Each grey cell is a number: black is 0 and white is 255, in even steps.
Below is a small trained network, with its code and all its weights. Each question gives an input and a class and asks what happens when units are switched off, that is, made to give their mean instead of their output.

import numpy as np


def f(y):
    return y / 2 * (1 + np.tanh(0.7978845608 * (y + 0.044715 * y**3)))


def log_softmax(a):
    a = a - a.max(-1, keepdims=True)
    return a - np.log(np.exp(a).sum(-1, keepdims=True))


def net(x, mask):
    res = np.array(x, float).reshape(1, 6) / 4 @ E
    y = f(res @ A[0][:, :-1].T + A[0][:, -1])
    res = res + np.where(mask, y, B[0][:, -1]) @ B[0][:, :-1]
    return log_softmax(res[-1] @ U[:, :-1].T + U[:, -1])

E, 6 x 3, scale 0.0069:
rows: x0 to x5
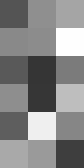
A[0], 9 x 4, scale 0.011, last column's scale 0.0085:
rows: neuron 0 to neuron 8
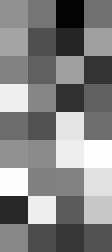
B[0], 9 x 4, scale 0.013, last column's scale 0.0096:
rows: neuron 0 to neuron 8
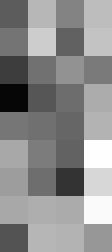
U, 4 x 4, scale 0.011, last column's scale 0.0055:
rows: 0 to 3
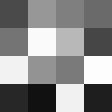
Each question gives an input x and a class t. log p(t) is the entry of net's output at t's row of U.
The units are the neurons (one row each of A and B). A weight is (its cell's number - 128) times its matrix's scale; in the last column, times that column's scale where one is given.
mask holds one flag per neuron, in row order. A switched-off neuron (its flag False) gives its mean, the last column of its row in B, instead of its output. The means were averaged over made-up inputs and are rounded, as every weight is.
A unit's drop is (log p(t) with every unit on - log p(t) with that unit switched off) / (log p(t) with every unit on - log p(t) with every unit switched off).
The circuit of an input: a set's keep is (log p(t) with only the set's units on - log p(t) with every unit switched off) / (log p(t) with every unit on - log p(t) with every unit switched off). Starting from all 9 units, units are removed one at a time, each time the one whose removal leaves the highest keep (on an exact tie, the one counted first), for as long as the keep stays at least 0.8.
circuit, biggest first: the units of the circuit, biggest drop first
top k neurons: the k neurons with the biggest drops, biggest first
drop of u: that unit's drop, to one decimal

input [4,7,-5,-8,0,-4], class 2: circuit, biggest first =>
(neuron 5; neuron 0)
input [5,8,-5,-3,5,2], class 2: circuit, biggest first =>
(neuron 5; neuron 0)
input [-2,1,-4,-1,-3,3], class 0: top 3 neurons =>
(neuron 3; neuron 7; neuron 5)
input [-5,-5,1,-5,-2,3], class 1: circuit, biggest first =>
(neuron 0)
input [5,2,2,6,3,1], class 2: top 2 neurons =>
(neuron 5; neuron 3)
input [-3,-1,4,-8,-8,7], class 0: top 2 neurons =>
(neuron 3; neuron 7)
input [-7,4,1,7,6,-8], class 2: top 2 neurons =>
(neuron 5; neuron 3)
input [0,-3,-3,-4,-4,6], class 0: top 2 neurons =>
(neuron 3; neuron 6)
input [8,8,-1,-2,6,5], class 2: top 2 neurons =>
(neuron 5; neuron 0)
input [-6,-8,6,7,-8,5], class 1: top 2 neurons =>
(neuron 1; neuron 8)
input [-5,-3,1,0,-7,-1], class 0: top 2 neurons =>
(neuron 7; neuron 3)
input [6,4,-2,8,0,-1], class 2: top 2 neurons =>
(neuron 5; neuron 3)
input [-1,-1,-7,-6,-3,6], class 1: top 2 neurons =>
(neuron 0; neuron 7)
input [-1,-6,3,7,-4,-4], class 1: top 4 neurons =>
(neuron 1; neuron 8; neuron 3; neuron 5)
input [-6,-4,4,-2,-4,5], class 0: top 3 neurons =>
(neuron 3; neuron 7; neuron 6)
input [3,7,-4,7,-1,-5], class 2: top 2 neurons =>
(neuron 5; neuron 3)
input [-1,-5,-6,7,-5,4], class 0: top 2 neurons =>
(neuron 3; neuron 7)
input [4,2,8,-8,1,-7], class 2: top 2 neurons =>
(neuron 3; neuron 0)
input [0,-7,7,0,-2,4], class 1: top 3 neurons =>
(neuron 1; neuron 8; neuron 0)
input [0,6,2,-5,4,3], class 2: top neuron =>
(neuron 0)
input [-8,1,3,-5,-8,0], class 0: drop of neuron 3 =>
0.2
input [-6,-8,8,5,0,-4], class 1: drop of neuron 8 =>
0.2
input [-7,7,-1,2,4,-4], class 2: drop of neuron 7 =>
0.0
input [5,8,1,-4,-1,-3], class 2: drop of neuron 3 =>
0.1
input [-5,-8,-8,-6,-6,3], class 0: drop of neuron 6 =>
0.2
